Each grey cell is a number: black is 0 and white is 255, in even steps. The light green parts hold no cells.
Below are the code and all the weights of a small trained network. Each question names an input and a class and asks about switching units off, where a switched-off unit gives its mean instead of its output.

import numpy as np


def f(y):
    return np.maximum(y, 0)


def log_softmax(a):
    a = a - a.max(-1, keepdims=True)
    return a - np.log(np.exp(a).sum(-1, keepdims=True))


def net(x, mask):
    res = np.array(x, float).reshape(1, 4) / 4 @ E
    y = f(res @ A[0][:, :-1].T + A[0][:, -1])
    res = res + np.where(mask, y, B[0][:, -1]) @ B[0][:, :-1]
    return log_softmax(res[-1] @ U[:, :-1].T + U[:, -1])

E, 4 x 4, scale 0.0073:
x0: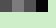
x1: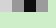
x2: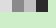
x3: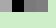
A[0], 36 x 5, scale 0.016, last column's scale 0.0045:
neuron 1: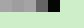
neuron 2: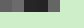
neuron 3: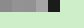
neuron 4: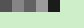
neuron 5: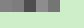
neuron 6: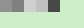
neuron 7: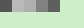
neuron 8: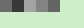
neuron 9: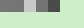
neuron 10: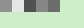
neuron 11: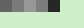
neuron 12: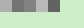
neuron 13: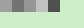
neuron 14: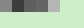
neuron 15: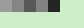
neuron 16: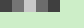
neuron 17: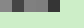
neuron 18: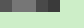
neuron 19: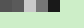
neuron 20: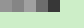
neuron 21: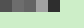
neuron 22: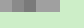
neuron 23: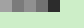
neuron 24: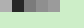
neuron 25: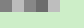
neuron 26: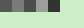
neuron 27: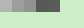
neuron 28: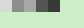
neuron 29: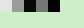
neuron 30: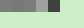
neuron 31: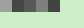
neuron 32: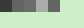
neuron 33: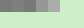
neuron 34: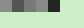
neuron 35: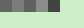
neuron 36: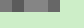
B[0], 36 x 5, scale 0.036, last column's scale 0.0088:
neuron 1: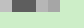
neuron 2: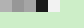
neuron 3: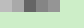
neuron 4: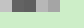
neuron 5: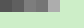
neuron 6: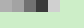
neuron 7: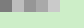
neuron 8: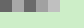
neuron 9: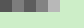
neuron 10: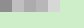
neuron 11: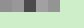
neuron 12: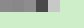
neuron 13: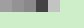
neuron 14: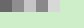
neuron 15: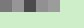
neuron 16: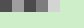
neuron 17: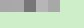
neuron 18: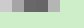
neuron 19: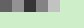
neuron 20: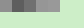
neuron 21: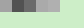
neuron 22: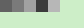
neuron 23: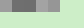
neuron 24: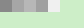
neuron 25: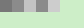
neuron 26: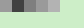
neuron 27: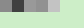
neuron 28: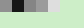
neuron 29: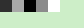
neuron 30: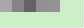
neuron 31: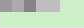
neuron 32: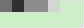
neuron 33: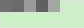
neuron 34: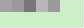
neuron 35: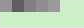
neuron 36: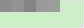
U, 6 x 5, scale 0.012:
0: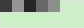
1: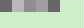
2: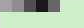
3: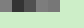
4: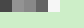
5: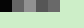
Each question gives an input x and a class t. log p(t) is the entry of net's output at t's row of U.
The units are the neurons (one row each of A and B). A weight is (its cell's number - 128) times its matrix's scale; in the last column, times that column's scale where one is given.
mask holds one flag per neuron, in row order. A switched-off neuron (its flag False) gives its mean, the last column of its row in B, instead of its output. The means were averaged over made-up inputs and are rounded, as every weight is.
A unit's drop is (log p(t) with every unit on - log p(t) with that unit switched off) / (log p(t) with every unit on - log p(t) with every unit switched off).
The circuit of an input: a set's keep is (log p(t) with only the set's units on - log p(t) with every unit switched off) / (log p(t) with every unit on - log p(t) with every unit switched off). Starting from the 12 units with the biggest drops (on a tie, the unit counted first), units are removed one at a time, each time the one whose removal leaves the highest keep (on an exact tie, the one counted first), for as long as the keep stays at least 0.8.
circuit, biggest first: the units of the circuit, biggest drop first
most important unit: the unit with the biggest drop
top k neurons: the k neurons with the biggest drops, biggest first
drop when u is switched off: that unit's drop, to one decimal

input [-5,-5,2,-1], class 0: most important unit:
neuron 2
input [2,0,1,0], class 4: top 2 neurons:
(neuron 6; neuron 13)
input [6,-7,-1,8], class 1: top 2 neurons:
(neuron 29; neuron 14)
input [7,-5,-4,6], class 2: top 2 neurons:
(neuron 2; neuron 18)
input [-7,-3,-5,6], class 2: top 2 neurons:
(neuron 6; neuron 13)
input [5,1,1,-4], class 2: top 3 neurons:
(neuron 2; neuron 24; neuron 14)
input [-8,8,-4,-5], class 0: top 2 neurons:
(neuron 29; neuron 2)
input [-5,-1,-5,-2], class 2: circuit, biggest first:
(neuron 6; neuron 13)
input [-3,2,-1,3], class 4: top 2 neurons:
(neuron 2; neuron 10)
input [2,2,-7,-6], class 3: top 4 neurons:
(neuron 26; neuron 32; neuron 24; neuron 4)
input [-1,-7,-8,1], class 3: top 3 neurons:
(neuron 32; neuron 29; neuron 21)
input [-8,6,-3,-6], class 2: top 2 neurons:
(neuron 13; neuron 12)
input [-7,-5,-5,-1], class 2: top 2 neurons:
(neuron 6; neuron 29)
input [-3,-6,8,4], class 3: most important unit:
neuron 28
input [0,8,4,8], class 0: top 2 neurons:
(neuron 29; neuron 10)
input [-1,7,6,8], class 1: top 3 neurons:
(neuron 24; neuron 31; neuron 14)
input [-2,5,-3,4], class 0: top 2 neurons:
(neuron 29; neuron 10)
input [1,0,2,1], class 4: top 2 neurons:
(neuron 32; neuron 29)
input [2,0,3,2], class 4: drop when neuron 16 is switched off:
-0.1
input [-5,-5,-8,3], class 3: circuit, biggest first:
(neuron 32)
